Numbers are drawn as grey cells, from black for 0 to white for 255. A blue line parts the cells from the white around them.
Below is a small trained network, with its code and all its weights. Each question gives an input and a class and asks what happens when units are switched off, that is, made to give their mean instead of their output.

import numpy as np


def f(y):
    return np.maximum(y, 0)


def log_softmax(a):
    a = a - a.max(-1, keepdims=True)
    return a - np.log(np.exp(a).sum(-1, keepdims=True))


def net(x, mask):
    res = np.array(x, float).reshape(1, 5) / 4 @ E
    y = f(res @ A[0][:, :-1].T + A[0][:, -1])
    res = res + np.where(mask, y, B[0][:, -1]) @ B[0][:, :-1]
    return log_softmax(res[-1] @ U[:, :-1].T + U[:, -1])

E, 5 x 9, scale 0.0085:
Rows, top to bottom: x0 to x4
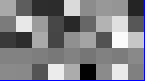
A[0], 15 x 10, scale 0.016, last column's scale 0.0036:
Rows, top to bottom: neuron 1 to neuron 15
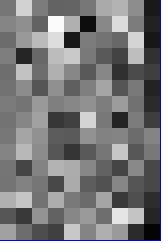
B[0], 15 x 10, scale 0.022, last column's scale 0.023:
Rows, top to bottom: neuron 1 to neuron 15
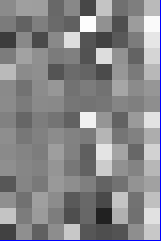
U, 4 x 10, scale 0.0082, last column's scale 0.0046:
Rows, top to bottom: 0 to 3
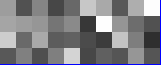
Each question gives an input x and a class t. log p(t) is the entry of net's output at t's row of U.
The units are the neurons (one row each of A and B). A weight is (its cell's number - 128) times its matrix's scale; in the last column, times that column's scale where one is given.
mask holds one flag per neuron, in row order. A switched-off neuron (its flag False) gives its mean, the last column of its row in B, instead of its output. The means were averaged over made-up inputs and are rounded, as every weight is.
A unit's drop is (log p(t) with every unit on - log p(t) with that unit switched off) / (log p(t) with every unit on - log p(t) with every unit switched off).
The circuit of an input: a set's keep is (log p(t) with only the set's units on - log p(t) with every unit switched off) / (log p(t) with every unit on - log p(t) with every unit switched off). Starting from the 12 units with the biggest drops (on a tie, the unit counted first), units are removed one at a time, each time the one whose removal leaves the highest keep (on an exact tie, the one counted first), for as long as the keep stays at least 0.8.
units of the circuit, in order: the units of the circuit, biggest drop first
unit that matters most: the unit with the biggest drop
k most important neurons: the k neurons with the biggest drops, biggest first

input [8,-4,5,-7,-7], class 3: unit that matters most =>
neuron 15
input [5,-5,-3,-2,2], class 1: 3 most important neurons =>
[neuron 3; neuron 4; neuron 11]
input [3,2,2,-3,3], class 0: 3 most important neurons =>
[neuron 3; neuron 4; neuron 2]
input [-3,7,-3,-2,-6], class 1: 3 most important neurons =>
[neuron 2; neuron 10; neuron 1]
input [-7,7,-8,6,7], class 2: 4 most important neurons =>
[neuron 13; neuron 5; neuron 8; neuron 4]
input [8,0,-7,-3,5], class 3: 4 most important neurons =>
[neuron 15; neuron 14; neuron 12; neuron 2]
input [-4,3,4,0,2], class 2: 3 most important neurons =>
[neuron 14; neuron 15; neuron 4]
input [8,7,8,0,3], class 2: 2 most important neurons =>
[neuron 14; neuron 3]
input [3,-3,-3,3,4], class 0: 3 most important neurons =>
[neuron 2; neuron 3; neuron 14]
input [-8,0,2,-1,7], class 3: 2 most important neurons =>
[neuron 3; neuron 8]
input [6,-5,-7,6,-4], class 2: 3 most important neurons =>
[neuron 13; neuron 3; neuron 5]
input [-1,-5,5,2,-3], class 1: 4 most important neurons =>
[neuron 4; neuron 2; neuron 11; neuron 13]
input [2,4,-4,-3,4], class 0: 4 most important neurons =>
[neuron 2; neuron 14; neuron 4; neuron 11]
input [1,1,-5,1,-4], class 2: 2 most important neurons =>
[neuron 2; neuron 13]
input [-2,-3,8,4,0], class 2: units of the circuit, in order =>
[neuron 14]
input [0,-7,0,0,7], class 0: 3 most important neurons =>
[neuron 2; neuron 10; neuron 1]
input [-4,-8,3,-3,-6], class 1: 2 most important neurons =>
[neuron 4; neuron 2]
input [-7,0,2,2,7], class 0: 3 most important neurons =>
[neuron 2; neuron 15; neuron 12]
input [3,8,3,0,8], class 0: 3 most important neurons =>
[neuron 2; neuron 4; neuron 11]
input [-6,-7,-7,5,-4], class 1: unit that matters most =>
neuron 4
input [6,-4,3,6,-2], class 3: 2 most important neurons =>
[neuron 15; neuron 10]
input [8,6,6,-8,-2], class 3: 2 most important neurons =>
[neuron 15; neuron 4]
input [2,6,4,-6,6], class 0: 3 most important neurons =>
[neuron 2; neuron 4; neuron 11]
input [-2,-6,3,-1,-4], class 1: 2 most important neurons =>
[neuron 4; neuron 2]
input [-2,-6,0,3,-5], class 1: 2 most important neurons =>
[neuron 2; neuron 4]
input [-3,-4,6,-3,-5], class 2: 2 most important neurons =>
[neuron 14; neuron 2]
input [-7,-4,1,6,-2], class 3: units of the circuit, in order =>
[neuron 3]
